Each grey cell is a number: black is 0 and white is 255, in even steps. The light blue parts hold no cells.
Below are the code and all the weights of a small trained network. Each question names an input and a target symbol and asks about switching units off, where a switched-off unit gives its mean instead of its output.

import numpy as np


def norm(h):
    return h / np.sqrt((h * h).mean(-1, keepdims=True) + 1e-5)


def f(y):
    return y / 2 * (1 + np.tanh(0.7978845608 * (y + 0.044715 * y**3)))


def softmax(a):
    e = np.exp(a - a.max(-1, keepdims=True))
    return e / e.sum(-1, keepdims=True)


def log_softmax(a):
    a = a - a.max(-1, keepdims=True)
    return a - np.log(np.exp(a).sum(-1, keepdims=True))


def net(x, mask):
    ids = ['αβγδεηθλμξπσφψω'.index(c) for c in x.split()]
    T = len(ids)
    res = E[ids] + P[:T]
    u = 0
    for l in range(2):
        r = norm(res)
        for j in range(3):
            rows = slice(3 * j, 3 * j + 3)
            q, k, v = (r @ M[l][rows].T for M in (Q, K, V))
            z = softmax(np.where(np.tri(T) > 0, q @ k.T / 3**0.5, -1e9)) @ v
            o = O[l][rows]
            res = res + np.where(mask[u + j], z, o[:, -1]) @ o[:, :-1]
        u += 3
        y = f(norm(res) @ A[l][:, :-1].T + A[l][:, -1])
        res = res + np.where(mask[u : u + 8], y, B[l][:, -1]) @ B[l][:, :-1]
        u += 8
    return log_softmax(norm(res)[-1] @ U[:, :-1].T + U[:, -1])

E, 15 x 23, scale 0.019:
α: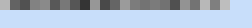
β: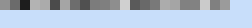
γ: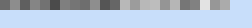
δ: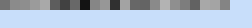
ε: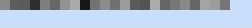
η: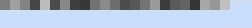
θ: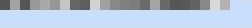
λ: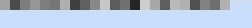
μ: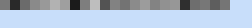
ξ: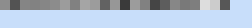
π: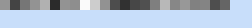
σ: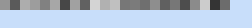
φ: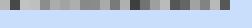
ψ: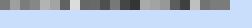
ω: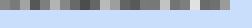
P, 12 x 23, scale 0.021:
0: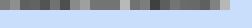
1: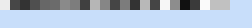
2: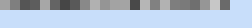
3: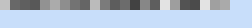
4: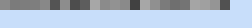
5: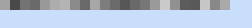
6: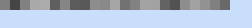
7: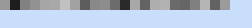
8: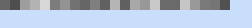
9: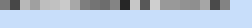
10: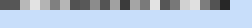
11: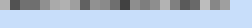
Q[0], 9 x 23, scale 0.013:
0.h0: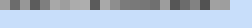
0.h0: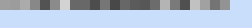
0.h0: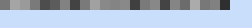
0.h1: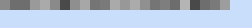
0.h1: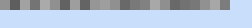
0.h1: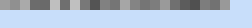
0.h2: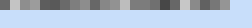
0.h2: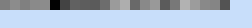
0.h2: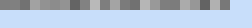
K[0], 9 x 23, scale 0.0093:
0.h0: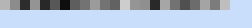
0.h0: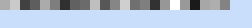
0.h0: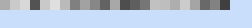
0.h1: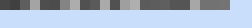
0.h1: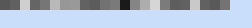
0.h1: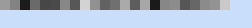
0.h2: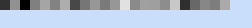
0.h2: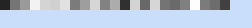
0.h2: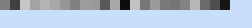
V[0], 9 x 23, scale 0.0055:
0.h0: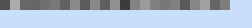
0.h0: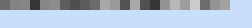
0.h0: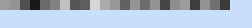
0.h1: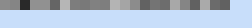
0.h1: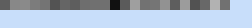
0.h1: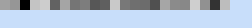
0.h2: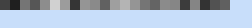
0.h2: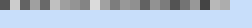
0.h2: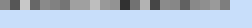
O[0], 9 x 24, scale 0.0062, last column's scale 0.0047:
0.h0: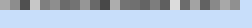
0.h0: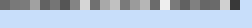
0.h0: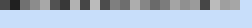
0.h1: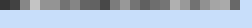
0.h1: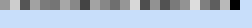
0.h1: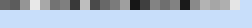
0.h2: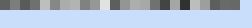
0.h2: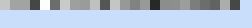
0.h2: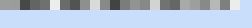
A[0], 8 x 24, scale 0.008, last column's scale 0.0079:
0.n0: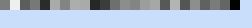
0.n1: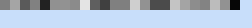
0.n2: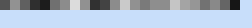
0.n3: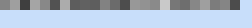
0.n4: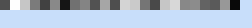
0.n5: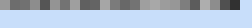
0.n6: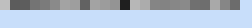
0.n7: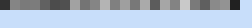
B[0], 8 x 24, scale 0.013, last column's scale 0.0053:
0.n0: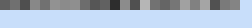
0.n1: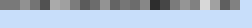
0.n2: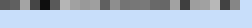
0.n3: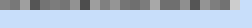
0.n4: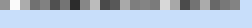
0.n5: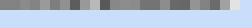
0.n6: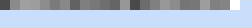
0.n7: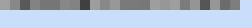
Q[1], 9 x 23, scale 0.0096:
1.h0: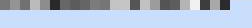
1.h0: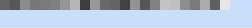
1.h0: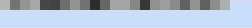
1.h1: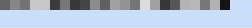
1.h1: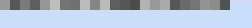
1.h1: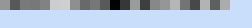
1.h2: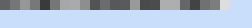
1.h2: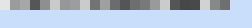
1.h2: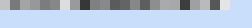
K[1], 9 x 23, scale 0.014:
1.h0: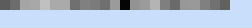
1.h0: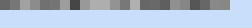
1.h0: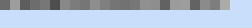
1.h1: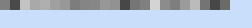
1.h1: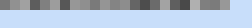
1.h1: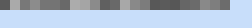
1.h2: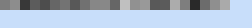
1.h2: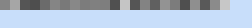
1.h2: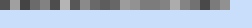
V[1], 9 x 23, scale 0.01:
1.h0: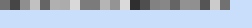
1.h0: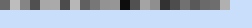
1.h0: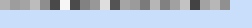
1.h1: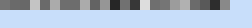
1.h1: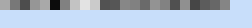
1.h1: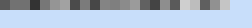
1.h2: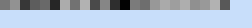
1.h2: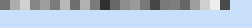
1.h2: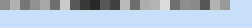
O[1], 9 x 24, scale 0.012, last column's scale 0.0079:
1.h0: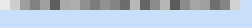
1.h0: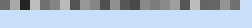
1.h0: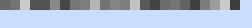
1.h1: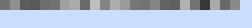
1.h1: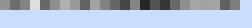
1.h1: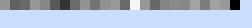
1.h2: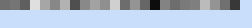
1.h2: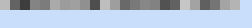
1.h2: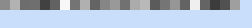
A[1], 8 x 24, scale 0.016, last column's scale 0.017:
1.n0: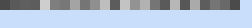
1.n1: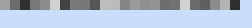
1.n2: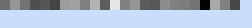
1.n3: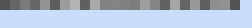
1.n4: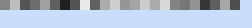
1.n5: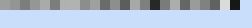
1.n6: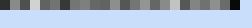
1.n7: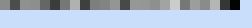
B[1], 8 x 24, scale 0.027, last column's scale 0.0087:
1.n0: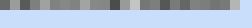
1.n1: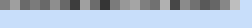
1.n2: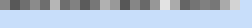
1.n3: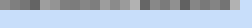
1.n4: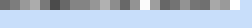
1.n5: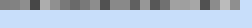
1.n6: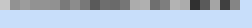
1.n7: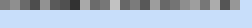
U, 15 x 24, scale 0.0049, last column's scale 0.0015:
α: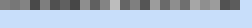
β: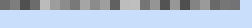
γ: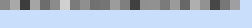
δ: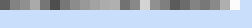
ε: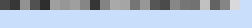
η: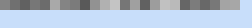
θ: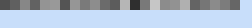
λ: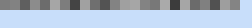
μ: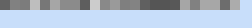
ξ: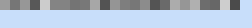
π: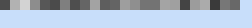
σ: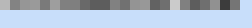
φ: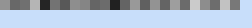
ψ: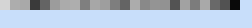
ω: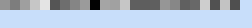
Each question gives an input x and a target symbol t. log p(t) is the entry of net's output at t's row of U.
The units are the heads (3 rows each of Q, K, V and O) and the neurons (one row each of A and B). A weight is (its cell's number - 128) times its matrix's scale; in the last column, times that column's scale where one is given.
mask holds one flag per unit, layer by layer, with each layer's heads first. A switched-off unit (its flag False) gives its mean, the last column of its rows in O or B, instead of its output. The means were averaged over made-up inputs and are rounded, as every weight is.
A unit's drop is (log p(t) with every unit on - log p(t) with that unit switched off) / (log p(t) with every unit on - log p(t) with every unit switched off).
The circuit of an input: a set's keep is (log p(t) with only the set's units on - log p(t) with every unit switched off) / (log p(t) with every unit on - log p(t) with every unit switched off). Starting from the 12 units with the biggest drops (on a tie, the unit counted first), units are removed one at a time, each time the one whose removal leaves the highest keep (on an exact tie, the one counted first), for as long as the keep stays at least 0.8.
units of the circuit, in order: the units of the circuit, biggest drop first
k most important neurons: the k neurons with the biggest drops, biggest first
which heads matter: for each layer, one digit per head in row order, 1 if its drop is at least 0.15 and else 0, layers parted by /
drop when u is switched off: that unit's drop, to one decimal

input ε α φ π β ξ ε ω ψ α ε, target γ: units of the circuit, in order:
[1.h0]
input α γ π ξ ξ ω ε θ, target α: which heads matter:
000 / 010
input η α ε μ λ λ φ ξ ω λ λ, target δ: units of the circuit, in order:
[1.h1; 1.n4]
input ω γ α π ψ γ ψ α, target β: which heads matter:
100 / 100
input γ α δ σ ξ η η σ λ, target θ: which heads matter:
000 / 001
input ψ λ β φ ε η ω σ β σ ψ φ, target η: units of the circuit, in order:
[1.h1; 1.n2; 0.n0]
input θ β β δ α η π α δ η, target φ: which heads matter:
001 / 011
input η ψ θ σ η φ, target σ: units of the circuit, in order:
[1.h0; 1.n6; 1.h1]
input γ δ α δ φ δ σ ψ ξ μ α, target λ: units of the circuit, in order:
[1.h2; 1.n1]
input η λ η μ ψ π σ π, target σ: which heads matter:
000 / 100
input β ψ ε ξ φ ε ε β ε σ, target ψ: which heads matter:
010 / 100
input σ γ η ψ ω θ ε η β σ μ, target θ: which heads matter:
000 / 001
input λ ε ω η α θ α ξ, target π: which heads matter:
000 / 001
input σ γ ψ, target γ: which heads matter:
000 / 010
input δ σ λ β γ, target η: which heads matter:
000 / 000
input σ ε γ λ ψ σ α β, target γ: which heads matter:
000 / 100
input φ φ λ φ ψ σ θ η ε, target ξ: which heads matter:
000 / 110
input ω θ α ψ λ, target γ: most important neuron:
[0.n4]
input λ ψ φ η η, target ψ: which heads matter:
000 / 100
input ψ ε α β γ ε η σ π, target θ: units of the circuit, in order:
[1.h2]
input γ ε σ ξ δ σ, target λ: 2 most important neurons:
[1.n1; 0.n4]
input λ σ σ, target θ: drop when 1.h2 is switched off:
0.4
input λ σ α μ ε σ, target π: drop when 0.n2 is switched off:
0.0
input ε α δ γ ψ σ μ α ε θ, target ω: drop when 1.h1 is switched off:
0.2
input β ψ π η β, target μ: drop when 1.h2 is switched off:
0.1
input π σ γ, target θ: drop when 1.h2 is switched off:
0.2
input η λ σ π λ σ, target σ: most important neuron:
[1.n6]
